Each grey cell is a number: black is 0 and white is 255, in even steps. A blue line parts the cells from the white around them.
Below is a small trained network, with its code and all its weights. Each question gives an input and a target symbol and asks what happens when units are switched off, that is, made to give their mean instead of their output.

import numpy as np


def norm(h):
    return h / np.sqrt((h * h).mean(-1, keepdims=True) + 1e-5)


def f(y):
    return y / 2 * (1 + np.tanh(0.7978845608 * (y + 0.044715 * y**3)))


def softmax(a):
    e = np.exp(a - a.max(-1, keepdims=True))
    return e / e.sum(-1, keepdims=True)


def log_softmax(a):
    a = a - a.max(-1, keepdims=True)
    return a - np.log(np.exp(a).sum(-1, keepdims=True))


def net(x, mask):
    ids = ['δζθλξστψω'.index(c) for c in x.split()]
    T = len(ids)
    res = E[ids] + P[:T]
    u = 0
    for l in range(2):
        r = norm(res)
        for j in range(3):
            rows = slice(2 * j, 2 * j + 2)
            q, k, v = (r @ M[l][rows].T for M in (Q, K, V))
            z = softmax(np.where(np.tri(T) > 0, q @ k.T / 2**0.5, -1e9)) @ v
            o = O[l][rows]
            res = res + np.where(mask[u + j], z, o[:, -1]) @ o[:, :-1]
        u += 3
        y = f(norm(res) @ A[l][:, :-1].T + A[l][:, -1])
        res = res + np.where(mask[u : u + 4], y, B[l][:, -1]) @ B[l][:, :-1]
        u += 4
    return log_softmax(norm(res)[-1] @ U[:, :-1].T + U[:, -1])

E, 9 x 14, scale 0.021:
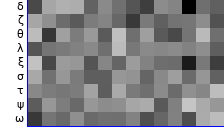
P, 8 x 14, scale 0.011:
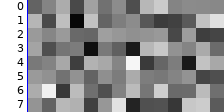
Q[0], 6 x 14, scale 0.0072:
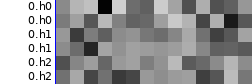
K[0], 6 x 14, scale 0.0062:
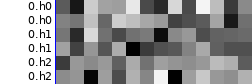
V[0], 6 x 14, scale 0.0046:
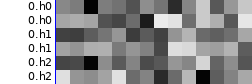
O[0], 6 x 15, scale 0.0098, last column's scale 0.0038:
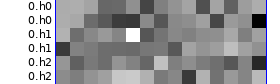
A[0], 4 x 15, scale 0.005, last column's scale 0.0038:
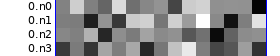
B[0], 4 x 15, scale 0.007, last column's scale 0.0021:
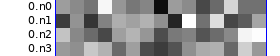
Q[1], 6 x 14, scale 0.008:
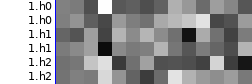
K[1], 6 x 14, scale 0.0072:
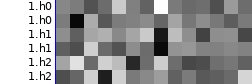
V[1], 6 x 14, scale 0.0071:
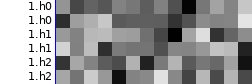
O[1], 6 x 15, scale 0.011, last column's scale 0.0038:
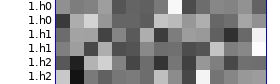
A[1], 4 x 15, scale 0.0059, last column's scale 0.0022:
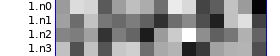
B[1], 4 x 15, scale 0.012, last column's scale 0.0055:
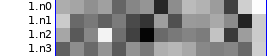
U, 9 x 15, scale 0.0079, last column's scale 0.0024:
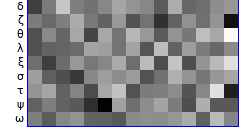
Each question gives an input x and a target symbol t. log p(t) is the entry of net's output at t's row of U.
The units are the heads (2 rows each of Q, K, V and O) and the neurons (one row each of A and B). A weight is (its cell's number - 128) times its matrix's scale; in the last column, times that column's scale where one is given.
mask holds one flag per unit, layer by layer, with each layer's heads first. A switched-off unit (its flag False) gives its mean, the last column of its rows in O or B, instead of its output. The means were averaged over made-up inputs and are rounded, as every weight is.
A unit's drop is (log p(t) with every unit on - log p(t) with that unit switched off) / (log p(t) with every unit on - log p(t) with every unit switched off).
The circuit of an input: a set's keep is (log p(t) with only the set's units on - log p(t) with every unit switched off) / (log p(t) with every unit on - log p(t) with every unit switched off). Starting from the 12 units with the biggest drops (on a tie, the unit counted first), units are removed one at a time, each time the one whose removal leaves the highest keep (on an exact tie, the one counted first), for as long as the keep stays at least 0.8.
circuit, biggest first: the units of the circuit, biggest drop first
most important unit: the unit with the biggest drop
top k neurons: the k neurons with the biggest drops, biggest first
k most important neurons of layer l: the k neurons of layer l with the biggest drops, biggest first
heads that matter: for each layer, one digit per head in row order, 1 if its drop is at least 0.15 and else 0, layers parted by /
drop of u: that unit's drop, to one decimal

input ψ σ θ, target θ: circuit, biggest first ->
(1.h1 1.n3)
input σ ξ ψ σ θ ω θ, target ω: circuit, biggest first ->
(1.h1 1.n2 0.h2)
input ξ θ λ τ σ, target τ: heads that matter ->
000 / 001
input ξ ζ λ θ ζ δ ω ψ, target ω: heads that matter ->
101 / 110
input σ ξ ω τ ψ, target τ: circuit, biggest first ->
(1.h2 1.n0)
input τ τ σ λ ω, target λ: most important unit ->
0.n1
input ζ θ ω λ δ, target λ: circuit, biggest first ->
(1.h0 0.h0)
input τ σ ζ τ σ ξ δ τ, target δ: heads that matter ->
000 / 100
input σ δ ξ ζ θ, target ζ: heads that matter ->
000 / 011
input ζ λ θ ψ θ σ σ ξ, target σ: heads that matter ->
000 / 101
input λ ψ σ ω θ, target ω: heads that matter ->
100 / 100
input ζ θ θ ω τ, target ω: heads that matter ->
100 / 100
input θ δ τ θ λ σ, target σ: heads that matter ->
000 / 001
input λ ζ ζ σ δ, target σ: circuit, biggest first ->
(1.h2 1.h0)
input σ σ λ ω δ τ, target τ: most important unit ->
1.h2
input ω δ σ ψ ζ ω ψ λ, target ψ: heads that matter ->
111 / 000
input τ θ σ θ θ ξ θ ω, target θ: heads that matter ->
000 / 001
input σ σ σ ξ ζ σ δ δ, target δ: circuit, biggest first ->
(1.h0 1.h2 1.n2)
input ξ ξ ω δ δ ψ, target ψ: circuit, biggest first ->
(0.h1 0.h0)
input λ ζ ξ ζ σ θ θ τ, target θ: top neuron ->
(1.n3)
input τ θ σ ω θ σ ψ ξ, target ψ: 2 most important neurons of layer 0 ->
(0.n1 0.n0)
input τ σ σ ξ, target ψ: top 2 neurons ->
(1.n0 1.n2)
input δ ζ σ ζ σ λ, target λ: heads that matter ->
000 / 000
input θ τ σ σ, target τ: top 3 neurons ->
(1.n0 1.n1 0.n1)
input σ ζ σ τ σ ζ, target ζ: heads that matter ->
000 / 001
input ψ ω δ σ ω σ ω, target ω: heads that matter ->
000 / 000
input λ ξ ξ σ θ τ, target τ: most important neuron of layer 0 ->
(0.n2)
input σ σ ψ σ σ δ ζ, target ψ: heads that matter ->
011 / 000
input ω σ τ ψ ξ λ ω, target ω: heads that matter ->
000 / 010
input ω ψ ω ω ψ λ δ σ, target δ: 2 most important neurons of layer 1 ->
(1.n2 1.n1)
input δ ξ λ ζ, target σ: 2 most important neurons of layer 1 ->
(1.n2 1.n0)
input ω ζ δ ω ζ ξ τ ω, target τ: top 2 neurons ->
(1.n0 0.n2)
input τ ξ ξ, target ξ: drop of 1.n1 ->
0.1
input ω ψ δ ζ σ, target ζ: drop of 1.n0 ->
0.0
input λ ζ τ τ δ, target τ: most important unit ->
1.h2
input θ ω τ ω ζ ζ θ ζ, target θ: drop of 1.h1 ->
0.2
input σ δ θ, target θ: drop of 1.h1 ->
0.3
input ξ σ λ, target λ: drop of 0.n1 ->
0.7
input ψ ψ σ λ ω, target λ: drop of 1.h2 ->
0.2
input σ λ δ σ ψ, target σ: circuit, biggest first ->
(1.h0)
